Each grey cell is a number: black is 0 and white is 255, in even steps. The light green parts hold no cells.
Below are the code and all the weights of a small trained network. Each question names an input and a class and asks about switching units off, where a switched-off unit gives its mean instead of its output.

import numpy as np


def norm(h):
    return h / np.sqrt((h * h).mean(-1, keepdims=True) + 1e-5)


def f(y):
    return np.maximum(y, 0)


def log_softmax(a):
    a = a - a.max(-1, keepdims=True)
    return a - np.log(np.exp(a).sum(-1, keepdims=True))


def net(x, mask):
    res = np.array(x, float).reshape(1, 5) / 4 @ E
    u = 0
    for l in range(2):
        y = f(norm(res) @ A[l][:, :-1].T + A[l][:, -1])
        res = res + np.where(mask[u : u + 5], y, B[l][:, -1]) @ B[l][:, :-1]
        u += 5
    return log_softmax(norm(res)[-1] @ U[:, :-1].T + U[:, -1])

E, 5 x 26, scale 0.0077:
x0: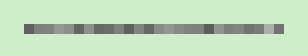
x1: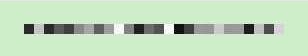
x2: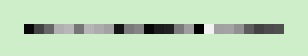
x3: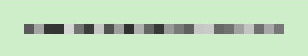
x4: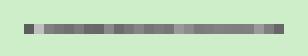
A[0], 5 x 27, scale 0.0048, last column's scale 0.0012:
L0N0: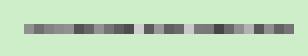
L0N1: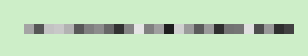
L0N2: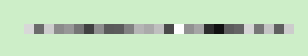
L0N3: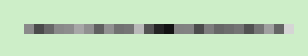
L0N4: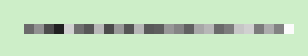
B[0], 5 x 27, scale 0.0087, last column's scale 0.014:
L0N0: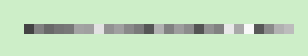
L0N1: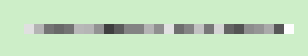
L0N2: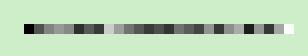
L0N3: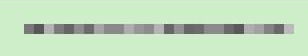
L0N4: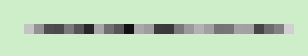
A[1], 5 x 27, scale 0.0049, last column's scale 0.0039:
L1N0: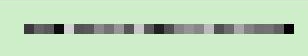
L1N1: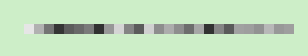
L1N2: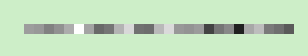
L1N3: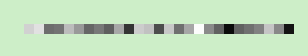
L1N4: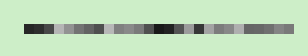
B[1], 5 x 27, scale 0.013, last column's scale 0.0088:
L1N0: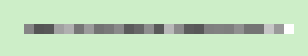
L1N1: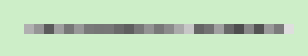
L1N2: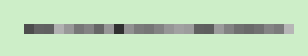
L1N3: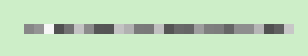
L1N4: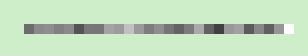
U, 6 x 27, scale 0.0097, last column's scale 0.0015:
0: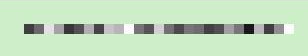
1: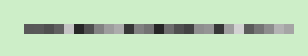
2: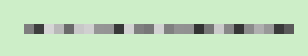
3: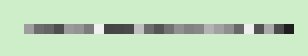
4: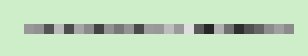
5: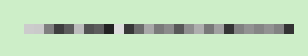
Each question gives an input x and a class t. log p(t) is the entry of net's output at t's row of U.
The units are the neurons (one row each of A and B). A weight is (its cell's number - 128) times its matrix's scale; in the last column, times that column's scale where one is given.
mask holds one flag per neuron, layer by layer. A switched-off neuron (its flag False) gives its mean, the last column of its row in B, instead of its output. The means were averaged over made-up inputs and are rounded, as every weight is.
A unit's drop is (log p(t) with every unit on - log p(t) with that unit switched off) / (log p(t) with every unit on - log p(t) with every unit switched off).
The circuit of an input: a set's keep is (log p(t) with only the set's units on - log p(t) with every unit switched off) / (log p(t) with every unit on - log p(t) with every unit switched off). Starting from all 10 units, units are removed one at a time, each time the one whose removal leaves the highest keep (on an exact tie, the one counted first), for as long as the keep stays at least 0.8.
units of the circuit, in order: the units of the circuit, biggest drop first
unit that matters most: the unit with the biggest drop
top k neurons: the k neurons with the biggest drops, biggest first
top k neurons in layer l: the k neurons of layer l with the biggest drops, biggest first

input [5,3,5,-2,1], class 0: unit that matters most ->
L0N1
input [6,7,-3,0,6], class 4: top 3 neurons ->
[L0N2; L0N4; L1N1]
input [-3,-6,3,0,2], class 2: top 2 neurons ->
[L0N1; L0N4]
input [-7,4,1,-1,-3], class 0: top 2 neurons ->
[L0N1; L0N4]
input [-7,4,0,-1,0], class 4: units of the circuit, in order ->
[L0N2; L0N4]
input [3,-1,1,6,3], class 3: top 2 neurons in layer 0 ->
[L0N2; L0N0]
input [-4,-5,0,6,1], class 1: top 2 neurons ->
[L0N2; L1N0]
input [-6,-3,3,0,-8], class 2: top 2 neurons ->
[L0N4; L0N1]
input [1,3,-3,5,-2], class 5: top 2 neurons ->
[L0N2; L1N3]
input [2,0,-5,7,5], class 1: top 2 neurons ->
[L0N1; L1N0]
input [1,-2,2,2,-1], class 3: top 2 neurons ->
[L0N0; L0N1]
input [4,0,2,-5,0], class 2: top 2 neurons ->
[L0N2; L1N4]
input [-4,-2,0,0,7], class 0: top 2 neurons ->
[L0N2; L0N4]
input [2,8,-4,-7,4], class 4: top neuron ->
[L0N2]
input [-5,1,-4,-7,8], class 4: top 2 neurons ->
[L0N2; L1N1]
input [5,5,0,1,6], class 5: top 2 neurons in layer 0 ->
[L0N2; L0N0]
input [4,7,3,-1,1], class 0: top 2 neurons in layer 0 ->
[L0N1; L0N4]
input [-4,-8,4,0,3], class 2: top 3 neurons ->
[L0N1; L0N4; L0N3]
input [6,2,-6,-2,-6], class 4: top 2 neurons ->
[L0N4; L1N1]
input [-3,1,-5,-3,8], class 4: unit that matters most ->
L1N1
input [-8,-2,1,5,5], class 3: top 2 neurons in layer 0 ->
[L0N1; L0N0]
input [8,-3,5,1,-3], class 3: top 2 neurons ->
[L0N0; L1N3]
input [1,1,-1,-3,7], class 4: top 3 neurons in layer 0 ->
[L0N2; L0N4; L0N1]
